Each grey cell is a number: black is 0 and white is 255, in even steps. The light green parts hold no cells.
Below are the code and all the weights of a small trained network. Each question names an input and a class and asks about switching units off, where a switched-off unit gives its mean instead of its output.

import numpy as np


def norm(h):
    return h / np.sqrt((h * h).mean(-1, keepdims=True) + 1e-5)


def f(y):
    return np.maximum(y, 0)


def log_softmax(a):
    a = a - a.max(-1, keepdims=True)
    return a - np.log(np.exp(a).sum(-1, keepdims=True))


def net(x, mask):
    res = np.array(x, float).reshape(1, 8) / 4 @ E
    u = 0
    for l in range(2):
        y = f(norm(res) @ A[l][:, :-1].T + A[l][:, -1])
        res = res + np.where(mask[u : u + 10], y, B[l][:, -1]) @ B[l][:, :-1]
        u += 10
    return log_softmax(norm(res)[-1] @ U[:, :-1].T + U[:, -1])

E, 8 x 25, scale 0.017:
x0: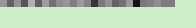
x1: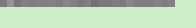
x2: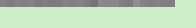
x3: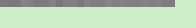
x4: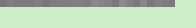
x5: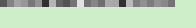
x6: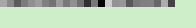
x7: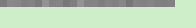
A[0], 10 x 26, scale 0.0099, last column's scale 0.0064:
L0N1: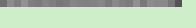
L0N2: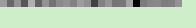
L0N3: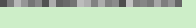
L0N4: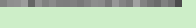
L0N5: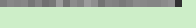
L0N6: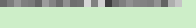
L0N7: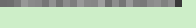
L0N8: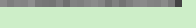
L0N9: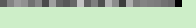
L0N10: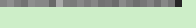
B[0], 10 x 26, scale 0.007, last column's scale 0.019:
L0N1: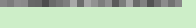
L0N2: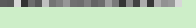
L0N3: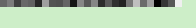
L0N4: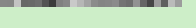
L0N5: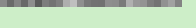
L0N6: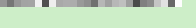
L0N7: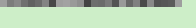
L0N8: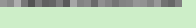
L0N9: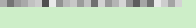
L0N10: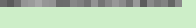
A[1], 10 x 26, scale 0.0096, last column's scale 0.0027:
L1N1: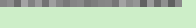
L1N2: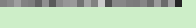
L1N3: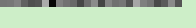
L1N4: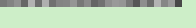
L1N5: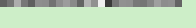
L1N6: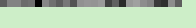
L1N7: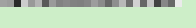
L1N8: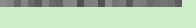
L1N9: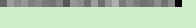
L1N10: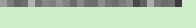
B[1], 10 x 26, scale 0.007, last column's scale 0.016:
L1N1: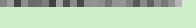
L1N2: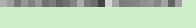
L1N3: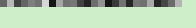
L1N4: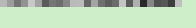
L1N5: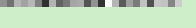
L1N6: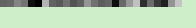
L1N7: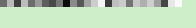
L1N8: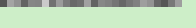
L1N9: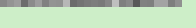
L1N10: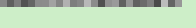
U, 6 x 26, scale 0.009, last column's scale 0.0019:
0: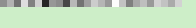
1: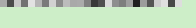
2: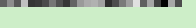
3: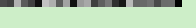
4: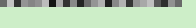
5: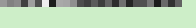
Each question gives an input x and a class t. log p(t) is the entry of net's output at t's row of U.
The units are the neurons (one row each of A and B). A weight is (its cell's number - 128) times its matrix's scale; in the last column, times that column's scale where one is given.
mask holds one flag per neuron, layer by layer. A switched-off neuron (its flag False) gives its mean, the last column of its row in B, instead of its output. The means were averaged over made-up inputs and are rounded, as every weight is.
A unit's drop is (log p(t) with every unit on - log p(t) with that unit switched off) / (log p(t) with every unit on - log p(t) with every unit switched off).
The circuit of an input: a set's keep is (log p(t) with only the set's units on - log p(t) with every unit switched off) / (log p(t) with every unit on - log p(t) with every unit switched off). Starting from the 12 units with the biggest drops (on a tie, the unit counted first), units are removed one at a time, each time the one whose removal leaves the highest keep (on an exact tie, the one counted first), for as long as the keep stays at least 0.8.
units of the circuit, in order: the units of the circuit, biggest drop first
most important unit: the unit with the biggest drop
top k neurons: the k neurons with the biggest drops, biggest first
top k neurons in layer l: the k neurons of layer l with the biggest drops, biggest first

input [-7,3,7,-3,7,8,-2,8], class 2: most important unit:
L0N3
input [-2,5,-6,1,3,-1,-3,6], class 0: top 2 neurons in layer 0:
[L0N6 L0N2]
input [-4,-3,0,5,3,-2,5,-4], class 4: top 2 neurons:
[L0N6 L0N9]
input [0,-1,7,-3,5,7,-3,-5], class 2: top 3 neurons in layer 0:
[L0N3 L0N2 L0N9]
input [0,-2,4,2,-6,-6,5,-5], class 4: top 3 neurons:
[L0N2 L0N6 L0N3]
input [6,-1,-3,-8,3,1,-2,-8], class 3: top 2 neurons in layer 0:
[L0N9 L0N3]
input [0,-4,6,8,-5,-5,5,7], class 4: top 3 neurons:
[L0N2 L0N6 L0N3]
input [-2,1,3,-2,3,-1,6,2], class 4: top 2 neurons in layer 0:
[L0N6 L0N2]
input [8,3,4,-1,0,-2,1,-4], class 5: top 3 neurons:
[L0N6 L0N9 L1N4]
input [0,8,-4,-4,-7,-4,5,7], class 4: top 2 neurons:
[L0N2 L0N6]
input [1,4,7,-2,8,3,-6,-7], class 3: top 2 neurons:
[L0N3 L1N7]
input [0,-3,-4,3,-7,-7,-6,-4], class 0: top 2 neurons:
[L0N2 L0N6]
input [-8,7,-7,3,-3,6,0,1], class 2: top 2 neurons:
[L0N3 L0N6]
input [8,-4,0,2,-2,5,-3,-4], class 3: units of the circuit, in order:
[L0N3]
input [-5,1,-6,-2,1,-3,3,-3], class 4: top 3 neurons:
[L0N6 L0N9 L0N2]
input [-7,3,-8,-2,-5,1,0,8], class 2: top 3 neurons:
[L0N6 L0N9 L0N4]
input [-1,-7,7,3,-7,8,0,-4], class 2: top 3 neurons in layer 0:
[L0N3 L0N6 L0N2]
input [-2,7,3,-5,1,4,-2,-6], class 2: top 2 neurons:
[L0N3 L0N2]
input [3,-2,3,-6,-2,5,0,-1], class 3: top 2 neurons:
[L0N3 L0N6]
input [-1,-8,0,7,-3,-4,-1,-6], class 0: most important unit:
L0N2
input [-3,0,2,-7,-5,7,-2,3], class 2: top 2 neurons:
[L0N3 L0N2]
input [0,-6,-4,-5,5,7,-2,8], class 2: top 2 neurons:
[L0N3 L0N2]
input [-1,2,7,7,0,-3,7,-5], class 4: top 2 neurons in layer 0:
[L0N2 L0N6]
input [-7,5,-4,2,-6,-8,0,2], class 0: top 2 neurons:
[L0N3 L1N5]
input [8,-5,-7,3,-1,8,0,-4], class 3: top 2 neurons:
[L0N3 L0N6]
